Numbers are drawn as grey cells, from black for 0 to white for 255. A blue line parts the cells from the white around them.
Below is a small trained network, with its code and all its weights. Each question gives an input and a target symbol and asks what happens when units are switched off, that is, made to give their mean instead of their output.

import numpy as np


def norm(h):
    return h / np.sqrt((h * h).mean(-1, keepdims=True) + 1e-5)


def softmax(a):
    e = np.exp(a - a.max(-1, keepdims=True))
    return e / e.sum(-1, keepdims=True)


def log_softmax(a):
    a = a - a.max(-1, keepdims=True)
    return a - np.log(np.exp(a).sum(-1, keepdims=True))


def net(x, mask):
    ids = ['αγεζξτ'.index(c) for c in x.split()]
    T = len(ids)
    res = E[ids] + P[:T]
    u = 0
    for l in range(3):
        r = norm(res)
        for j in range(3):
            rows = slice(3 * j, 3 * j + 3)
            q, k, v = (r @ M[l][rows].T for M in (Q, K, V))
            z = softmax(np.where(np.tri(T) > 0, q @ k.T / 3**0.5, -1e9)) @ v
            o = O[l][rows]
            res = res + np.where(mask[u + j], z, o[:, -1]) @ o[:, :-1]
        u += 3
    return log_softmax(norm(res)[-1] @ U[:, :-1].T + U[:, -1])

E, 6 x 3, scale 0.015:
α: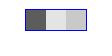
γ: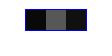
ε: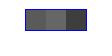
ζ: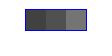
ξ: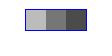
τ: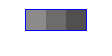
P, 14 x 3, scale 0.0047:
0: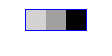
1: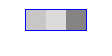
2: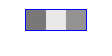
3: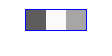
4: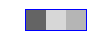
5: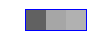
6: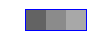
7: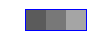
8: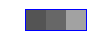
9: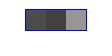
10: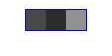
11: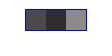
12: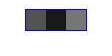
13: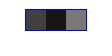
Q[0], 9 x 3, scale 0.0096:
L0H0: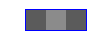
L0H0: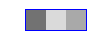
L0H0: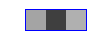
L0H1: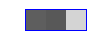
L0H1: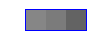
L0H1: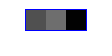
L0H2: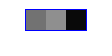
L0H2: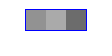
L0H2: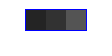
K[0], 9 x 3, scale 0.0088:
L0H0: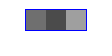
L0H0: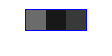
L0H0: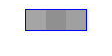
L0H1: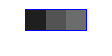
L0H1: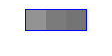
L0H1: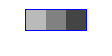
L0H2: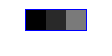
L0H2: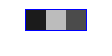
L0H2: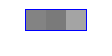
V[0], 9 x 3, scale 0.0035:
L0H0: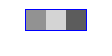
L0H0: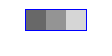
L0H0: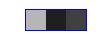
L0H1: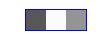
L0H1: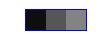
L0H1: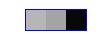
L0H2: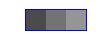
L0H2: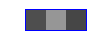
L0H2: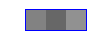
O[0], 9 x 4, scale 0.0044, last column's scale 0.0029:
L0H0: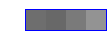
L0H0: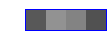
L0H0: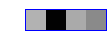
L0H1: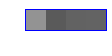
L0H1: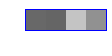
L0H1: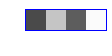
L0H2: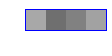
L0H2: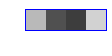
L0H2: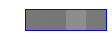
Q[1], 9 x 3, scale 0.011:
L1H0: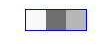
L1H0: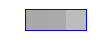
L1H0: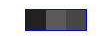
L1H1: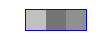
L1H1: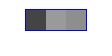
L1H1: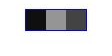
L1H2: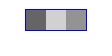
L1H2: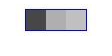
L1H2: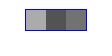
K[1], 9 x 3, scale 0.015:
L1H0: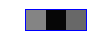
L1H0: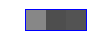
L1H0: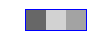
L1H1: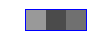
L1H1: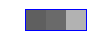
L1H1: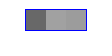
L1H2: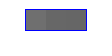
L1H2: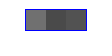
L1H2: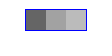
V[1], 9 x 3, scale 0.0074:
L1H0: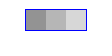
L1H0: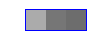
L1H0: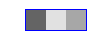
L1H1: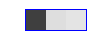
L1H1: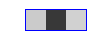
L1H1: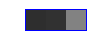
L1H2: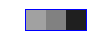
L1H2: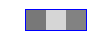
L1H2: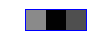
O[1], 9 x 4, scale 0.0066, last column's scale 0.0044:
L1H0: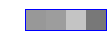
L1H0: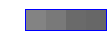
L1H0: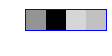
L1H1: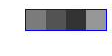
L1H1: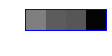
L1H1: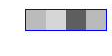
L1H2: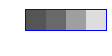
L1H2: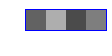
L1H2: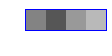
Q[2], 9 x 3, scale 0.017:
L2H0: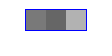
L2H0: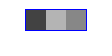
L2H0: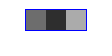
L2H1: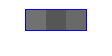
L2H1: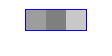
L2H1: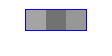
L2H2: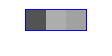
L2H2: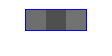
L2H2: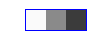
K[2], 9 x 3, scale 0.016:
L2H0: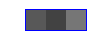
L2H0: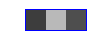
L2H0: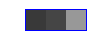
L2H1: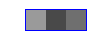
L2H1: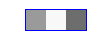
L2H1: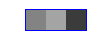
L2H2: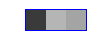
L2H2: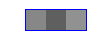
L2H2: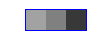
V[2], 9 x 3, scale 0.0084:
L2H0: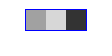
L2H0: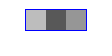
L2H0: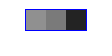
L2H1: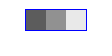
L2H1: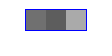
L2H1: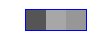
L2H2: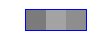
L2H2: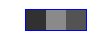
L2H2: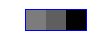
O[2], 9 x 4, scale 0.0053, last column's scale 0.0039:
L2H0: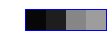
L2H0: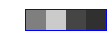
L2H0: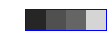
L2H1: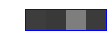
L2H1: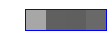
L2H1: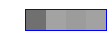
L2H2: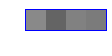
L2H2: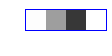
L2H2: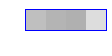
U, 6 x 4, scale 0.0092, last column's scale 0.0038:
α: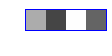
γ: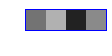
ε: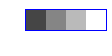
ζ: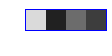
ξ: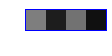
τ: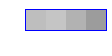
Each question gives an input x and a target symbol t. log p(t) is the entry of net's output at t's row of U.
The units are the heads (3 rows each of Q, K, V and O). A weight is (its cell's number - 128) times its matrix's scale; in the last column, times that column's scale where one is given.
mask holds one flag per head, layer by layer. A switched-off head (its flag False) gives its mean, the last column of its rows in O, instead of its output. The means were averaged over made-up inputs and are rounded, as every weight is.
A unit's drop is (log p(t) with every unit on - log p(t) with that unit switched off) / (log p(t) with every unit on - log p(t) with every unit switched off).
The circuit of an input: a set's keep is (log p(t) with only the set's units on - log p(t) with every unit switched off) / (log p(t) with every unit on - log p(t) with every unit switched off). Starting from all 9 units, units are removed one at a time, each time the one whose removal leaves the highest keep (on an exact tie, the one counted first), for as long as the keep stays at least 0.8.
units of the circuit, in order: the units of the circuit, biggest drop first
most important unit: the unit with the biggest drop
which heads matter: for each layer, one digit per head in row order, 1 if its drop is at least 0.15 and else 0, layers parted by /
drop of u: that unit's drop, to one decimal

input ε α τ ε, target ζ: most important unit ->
L1H1
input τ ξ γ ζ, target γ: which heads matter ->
000 / 110 / 001
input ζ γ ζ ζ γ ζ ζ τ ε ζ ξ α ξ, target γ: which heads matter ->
000 / 001 / 100
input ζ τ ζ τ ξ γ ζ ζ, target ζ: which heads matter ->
110 / 101 / 101
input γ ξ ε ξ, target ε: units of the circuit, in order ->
(L1H1 L2H0 L1H0)
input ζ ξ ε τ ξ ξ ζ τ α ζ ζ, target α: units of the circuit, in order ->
(L1H0 L2H0)
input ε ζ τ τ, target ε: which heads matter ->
000 / 010 / 100
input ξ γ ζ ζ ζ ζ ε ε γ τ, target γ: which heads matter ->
000 / 110 / 100
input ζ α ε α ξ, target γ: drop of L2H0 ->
0.2
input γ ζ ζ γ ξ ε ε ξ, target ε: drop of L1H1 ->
0.6
